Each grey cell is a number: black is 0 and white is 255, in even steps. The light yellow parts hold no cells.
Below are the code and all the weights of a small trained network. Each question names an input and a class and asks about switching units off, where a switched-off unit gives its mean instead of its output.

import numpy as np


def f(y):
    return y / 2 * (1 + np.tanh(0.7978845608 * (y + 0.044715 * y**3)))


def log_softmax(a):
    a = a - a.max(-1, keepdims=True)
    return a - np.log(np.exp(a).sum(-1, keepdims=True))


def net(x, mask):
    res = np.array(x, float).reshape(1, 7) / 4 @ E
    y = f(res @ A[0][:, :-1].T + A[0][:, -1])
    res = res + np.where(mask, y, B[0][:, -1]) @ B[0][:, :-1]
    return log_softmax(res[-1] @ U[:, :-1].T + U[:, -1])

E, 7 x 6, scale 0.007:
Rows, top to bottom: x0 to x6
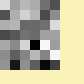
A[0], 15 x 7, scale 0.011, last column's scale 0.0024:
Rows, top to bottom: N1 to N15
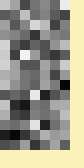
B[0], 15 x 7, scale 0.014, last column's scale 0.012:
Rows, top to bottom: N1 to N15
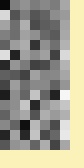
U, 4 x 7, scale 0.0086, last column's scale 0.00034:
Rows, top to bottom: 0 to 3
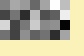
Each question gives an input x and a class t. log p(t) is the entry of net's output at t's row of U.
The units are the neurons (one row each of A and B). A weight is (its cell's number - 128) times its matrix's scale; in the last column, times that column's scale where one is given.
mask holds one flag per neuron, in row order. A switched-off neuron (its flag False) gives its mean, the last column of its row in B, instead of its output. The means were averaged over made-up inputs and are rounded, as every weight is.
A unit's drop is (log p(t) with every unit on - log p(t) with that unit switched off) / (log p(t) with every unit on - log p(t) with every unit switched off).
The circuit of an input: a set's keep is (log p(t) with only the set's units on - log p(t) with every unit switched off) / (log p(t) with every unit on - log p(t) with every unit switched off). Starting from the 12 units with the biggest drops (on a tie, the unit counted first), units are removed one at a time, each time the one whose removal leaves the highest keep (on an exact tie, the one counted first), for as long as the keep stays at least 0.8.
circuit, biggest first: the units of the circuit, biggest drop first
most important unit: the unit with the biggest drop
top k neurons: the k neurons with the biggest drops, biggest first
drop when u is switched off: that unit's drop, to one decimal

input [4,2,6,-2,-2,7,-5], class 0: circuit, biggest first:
[N10 N14]
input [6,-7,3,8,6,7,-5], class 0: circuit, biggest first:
[N10]
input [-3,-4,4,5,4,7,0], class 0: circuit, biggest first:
[N10 N11]
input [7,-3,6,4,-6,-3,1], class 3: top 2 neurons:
[N14 N5]
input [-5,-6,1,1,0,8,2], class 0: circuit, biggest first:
[N11 N10]
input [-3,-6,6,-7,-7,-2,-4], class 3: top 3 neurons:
[N14 N11 N5]
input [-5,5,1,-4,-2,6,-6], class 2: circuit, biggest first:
[N14 N10]
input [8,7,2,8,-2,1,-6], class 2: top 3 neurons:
[N14 N10 N7]
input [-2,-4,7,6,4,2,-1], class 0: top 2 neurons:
[N10 N13]
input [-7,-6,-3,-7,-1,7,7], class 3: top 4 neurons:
[N11 N5 N12 N8]
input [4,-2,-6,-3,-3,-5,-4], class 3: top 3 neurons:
[N14 N3 N13]
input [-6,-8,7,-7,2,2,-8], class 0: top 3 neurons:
[N10 N13 N11]
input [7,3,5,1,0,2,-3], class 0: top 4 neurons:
[N10 N14 N13 N6]
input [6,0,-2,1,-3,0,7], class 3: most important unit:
N6
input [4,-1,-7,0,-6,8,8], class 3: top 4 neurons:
[N6 N11 N3 N5]
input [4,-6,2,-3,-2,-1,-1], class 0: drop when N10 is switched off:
0.3
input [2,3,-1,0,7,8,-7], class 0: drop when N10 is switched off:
0.1
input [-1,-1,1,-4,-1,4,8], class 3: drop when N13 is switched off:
0.0
